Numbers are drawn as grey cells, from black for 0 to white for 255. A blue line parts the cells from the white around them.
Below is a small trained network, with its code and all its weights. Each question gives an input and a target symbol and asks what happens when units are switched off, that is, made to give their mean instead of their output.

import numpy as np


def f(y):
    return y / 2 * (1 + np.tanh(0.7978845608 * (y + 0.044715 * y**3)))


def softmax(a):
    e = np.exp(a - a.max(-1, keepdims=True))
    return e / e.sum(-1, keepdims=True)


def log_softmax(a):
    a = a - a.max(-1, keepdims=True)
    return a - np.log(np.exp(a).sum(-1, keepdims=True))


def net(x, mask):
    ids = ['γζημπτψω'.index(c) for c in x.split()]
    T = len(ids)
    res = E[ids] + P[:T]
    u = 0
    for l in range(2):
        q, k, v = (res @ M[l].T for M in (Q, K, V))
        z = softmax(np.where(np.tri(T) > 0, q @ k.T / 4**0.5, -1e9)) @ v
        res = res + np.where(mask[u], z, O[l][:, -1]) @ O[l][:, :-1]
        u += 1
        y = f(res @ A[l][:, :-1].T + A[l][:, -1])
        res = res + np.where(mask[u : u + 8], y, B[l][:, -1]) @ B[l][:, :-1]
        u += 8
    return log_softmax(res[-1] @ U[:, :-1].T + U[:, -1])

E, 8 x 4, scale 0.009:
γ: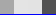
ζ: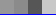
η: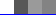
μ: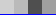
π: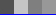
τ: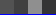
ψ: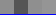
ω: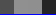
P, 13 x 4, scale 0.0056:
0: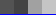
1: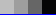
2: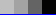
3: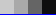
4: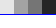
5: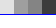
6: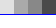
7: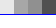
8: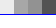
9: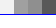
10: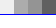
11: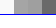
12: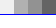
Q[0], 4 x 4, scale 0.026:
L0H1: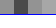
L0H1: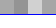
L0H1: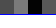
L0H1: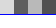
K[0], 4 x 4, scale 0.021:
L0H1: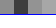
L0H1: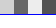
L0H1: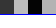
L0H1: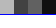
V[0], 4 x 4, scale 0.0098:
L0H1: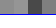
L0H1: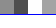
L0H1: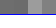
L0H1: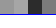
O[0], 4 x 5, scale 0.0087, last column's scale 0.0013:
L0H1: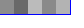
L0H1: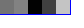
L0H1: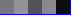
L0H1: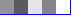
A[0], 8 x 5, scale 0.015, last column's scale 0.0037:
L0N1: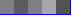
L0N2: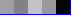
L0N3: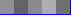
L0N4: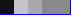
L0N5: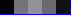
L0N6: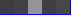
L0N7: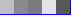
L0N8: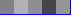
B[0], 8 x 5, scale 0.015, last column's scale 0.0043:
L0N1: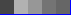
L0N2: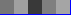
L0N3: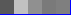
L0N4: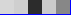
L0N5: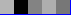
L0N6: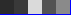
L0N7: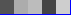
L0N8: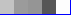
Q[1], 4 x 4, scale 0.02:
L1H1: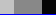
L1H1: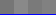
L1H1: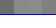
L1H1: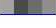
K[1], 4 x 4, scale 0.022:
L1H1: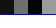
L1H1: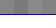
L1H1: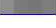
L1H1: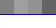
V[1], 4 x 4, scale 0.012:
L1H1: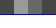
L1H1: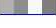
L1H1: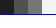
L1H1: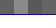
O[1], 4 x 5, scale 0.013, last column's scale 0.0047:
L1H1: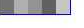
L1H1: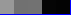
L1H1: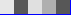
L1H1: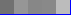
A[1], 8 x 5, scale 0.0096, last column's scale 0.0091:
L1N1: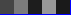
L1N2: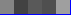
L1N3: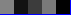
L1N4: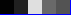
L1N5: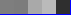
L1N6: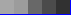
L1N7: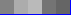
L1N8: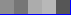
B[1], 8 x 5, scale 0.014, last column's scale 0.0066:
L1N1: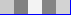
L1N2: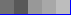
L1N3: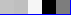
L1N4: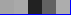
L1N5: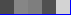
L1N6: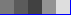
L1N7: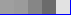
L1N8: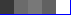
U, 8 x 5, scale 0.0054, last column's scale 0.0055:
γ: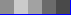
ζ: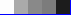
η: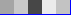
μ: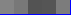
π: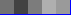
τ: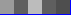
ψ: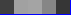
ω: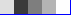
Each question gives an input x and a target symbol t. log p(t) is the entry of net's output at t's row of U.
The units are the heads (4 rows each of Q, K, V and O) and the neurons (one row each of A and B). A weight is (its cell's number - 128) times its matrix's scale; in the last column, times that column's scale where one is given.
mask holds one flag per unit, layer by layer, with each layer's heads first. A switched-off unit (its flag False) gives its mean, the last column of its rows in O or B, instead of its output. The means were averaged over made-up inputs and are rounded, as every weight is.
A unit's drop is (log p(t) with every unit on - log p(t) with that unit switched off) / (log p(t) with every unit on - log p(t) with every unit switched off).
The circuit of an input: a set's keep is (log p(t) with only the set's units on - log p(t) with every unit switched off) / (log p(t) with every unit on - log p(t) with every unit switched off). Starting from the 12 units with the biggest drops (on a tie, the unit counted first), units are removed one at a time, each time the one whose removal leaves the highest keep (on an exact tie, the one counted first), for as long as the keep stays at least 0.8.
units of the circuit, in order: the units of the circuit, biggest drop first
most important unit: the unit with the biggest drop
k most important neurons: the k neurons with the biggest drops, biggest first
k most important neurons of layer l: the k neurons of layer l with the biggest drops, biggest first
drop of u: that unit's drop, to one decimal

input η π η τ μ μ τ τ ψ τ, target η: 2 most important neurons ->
(L1N4, L0N8)
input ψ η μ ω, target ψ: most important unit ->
L0H1
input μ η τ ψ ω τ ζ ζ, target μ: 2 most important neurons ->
(L0N7, L0N2)
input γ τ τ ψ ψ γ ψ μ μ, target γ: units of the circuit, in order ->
(L1N1, L1H1)
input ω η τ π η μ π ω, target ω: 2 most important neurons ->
(L0N5, L0N7)
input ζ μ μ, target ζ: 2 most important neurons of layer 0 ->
(L0N8, L0N2)
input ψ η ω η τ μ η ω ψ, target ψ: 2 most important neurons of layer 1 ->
(L1N8, L1N5)
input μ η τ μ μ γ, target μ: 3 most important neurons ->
(L0N7, L1N6, L1N1)
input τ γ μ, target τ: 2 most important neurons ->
(L0N5, L0N6)
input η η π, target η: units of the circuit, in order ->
(L0H1, L0N8, L0N4, L1H1)
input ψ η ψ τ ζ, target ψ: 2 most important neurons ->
(L0N8, L1N8)
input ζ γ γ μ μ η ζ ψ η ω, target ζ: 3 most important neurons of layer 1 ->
(L1N8, L1N7, L1N5)
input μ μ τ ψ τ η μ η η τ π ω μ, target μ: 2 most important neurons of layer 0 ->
(L0N7, L0N8)
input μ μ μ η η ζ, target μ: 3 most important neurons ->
(L0N7, L1N1, L1N6)
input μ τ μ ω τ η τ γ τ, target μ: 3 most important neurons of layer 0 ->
(L0N7, L0N6, L0N4)
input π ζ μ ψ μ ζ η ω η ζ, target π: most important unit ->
L1H1
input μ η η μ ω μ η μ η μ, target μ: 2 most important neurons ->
(L0N7, L1N6)
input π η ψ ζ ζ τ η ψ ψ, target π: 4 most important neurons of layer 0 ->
(L0N4, L0N8, L0N7, L0N5)
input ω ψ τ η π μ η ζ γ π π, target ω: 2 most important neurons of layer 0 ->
(L0N5, L0N6)
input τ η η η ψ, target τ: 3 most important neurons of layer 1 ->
(L1N8, L1N5, L1N6)
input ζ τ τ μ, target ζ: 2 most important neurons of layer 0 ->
(L0N8, L0N7)
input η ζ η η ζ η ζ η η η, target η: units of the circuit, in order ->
(L0H1, L1H1, L0N8, L0N6)
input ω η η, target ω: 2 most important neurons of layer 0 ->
(L0N5, L0N6)
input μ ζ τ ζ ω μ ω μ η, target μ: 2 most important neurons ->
(L0N7, L1N1)
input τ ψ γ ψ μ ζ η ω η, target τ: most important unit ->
L1H1
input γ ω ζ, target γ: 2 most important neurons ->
(L1N1, L0N7)
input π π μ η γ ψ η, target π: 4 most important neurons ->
(L0N4, L0N8, L1N8, L0N5)
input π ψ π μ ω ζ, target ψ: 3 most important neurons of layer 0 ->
(L0N7, L0N8, L0N4)
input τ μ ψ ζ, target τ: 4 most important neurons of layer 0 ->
(L0N6, L0N5, L0N8, L0N7)
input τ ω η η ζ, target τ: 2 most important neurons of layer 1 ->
(L1N8, L1N5)
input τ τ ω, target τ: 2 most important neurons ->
(L0N6, L0N5)
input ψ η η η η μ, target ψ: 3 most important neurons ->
(L0N8, L1N8, L1N5)
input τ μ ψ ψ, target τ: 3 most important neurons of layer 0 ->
(L0N6, L0N5, L0N8)
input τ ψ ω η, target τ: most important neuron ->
(L1N8)
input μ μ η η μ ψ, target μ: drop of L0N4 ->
0.0
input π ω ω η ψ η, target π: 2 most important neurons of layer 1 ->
(L1N8, L1N5)
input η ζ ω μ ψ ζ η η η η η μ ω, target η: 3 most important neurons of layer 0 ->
(L0N8, L0N7, L0N4)
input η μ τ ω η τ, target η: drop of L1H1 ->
0.4
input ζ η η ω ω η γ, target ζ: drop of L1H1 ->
0.3
